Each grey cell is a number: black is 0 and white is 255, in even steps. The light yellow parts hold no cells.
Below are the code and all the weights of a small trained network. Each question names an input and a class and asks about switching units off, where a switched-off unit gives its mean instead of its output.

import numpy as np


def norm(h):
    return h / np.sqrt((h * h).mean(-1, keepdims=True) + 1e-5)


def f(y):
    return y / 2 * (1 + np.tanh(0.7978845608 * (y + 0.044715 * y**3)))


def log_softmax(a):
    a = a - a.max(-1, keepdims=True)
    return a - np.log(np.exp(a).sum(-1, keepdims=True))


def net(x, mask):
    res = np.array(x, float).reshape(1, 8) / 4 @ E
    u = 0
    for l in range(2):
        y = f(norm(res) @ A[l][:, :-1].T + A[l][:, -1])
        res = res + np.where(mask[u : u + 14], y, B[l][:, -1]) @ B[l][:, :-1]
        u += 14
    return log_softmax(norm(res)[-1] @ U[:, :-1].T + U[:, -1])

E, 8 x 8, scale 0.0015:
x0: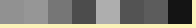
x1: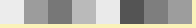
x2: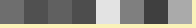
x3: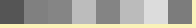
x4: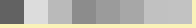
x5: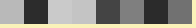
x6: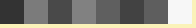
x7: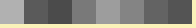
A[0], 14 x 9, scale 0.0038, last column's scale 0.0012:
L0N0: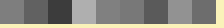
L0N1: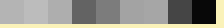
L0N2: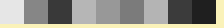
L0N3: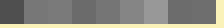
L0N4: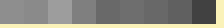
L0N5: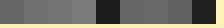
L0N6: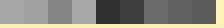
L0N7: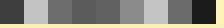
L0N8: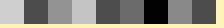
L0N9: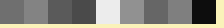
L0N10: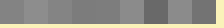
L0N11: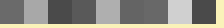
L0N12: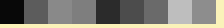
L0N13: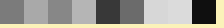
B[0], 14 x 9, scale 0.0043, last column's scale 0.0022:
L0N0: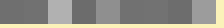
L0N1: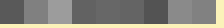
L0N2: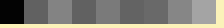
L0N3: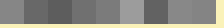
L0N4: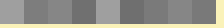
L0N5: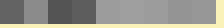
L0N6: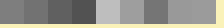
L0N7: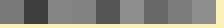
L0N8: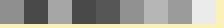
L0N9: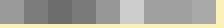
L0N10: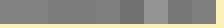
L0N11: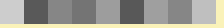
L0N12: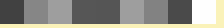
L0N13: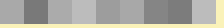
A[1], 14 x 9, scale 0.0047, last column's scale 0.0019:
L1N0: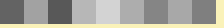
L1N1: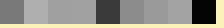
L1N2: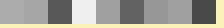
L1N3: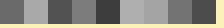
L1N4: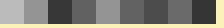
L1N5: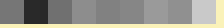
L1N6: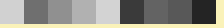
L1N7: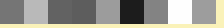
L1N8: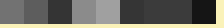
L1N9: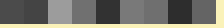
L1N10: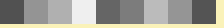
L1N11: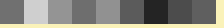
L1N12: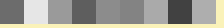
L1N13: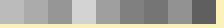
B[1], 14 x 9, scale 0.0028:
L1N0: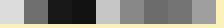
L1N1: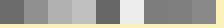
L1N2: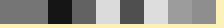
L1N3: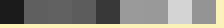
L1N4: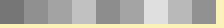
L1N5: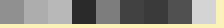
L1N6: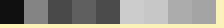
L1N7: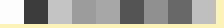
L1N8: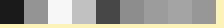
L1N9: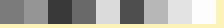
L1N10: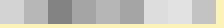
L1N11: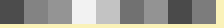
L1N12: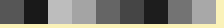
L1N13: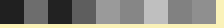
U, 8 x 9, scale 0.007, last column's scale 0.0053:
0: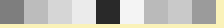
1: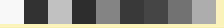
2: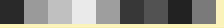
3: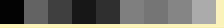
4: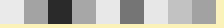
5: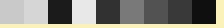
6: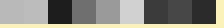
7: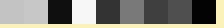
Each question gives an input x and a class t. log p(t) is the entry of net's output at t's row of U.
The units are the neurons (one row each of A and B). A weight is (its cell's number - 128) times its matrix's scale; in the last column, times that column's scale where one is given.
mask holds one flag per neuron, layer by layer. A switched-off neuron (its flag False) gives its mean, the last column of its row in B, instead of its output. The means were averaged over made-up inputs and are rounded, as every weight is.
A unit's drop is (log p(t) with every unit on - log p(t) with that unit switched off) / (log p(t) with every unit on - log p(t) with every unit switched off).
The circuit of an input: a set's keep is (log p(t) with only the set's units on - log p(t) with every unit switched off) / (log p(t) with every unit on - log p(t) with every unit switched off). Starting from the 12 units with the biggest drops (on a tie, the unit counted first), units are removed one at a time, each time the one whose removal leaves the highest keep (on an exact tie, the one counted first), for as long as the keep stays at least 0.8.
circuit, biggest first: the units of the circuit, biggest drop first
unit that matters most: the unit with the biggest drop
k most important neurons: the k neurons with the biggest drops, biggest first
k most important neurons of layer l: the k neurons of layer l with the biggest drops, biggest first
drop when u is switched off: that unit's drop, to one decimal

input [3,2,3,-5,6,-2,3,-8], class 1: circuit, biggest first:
[L1N7]
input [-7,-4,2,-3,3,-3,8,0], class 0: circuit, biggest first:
[L0N13 L0N2 L1N1]
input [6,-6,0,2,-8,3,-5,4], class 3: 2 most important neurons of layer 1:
[L1N7 L1N9]
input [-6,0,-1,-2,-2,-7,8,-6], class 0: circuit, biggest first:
[L0N13 L1N1 L1N9]
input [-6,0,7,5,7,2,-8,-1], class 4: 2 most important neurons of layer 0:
[L0N12 L0N8]
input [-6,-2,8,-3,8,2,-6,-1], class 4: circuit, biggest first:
[L0N12 L0N8 L1N0]
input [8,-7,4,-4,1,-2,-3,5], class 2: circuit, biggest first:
[L0N8 L1N11 L1N8]
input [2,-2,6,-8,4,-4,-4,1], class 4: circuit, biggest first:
[L0N12 L1N4]
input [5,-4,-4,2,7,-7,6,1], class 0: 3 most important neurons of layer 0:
[L0N13 L0N2 L0N6]
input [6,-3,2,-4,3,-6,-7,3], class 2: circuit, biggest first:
[L0N8 L1N11 L1N12]
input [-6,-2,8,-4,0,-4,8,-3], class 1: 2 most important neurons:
[L1N7 L0N11]
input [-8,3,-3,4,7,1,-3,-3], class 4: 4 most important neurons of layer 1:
[L1N2 L1N10 L1N0 L1N13]
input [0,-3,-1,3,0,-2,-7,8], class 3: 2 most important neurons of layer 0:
[L0N2 L0N13]
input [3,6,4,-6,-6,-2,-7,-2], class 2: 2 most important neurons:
[L0N2 L1N8]
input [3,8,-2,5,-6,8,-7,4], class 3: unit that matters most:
L1N6
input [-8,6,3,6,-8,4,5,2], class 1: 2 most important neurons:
[L1N5 L0N8]
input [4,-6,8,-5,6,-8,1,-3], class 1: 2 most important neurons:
[L0N11 L1N7]
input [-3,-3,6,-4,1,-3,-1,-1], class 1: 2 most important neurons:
[L0N11 L1N9]
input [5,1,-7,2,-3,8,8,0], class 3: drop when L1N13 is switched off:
-0.1
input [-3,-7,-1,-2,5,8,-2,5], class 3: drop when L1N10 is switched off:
0.2
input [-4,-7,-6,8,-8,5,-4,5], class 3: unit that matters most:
L1N9
